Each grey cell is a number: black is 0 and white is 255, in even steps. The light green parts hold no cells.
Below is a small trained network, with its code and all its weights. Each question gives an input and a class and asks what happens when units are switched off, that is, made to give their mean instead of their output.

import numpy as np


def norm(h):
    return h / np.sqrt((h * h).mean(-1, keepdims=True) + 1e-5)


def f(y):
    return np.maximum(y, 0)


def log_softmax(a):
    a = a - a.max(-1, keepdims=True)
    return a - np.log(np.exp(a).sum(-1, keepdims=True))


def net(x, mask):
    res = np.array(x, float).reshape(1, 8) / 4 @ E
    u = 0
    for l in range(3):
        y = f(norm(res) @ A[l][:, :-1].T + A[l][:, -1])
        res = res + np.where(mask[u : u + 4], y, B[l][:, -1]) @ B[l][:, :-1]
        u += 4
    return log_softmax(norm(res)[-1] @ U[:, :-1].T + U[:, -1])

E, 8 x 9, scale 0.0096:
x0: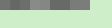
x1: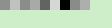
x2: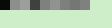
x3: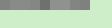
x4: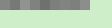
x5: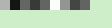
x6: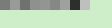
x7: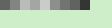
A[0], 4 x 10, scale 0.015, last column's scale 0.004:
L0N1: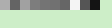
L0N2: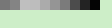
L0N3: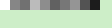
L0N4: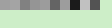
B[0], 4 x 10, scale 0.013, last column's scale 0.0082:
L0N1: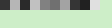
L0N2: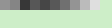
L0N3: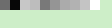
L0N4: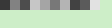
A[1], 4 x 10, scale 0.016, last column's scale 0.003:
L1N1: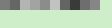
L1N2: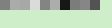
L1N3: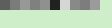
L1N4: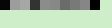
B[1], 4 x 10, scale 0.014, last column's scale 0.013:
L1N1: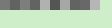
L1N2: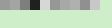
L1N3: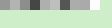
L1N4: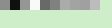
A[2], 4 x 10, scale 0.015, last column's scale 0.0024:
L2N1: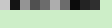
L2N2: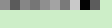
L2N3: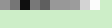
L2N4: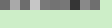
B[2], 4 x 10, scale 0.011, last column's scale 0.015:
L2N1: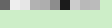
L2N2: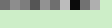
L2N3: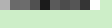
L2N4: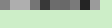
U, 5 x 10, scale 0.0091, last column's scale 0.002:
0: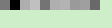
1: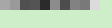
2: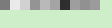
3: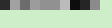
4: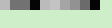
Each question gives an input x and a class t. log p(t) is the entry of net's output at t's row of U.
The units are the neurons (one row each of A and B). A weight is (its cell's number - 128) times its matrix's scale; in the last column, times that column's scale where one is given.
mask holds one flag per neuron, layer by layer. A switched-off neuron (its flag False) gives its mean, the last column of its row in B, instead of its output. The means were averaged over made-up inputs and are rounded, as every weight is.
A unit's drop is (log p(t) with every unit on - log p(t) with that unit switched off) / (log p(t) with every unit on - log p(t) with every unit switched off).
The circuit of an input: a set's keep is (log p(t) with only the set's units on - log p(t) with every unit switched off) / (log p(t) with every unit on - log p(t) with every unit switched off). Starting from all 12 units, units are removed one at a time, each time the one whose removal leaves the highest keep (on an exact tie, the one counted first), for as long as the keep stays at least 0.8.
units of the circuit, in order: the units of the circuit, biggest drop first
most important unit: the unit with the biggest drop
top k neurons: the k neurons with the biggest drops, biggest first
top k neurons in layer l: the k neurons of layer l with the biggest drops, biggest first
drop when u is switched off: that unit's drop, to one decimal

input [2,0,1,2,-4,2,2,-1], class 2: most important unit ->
L0N2
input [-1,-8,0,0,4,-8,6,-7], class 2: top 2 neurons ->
[L1N3, L0N2]
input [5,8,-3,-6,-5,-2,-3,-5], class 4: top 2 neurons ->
[L1N2, L0N2]
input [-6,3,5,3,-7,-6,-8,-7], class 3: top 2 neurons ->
[L0N1, L0N2]
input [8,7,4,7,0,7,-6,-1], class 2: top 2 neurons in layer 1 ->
[L1N3, L1N1]
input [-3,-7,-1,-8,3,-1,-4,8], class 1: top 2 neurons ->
[L0N2, L1N2]
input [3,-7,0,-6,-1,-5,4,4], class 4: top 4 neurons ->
[L1N3, L2N1, L0N1, L0N2]
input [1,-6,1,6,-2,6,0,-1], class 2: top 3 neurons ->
[L2N1, L1N2, L0N2]
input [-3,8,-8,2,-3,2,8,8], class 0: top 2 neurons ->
[L0N3, L0N1]
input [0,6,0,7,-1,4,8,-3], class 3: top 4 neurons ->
[L0N4, L1N3, L0N2, L1N1]
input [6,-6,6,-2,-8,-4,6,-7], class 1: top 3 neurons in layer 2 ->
[L2N3, L2N1, L2N2]
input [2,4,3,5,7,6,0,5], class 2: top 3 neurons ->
[L2N1, L1N3, L1N2]
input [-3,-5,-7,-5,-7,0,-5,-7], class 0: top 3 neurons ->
[L0N3, L0N2, L1N2]
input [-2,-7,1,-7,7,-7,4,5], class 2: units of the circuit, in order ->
[L1N3]
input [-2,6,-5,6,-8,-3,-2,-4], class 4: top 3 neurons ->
[L1N2, L0N2, L1N4]
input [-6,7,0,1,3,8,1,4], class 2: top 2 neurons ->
[L2N1, L1N3]
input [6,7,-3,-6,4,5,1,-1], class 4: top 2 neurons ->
[L1N2, L0N2]
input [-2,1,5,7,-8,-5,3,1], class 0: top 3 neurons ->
[L1N4, L0N1, L2N1]
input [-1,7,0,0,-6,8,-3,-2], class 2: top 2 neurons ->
[L2N1, L1N3]
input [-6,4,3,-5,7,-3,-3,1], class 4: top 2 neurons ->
[L1N2, L0N4]
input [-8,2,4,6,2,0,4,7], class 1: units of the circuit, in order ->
[L0N2]
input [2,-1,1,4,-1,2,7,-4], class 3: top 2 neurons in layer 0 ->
[L0N4, L0N2]
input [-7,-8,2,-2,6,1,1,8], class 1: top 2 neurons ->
[L0N2, L1N2]
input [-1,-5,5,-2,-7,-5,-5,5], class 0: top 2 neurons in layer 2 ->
[L2N1, L2N4]
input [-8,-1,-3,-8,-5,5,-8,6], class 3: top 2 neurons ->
[L0N1, L2N2]
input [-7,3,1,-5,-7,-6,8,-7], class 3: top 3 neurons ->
[L0N4, L2N1, L0N2]
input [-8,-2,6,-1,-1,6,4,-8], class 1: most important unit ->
L2N3
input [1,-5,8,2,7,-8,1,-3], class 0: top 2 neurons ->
[L1N4, L2N1]
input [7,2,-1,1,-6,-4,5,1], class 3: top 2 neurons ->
[L0N4, L2N1]
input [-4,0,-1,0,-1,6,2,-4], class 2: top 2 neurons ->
[L2N1, L0N2]
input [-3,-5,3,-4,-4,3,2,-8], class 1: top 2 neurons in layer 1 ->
[L1N2, L1N1]
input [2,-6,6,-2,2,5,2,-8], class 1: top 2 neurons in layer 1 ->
[L1N2, L1N1]
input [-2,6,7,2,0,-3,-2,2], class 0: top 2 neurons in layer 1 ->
[L1N4, L1N3]
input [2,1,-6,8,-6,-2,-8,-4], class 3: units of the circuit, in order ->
[L0N1]
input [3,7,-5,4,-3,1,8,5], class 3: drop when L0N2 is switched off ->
0.1
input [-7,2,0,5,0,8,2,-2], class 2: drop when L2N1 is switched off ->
1.1
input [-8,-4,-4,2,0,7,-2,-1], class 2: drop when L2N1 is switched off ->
0.9
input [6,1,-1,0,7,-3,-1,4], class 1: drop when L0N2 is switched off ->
0.8
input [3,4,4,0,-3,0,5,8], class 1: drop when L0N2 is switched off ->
1.2
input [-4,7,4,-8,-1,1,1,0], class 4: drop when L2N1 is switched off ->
0.0
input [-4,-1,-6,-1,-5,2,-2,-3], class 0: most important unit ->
L0N3
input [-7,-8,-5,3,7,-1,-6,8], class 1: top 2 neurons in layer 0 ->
[L0N2, L0N1]
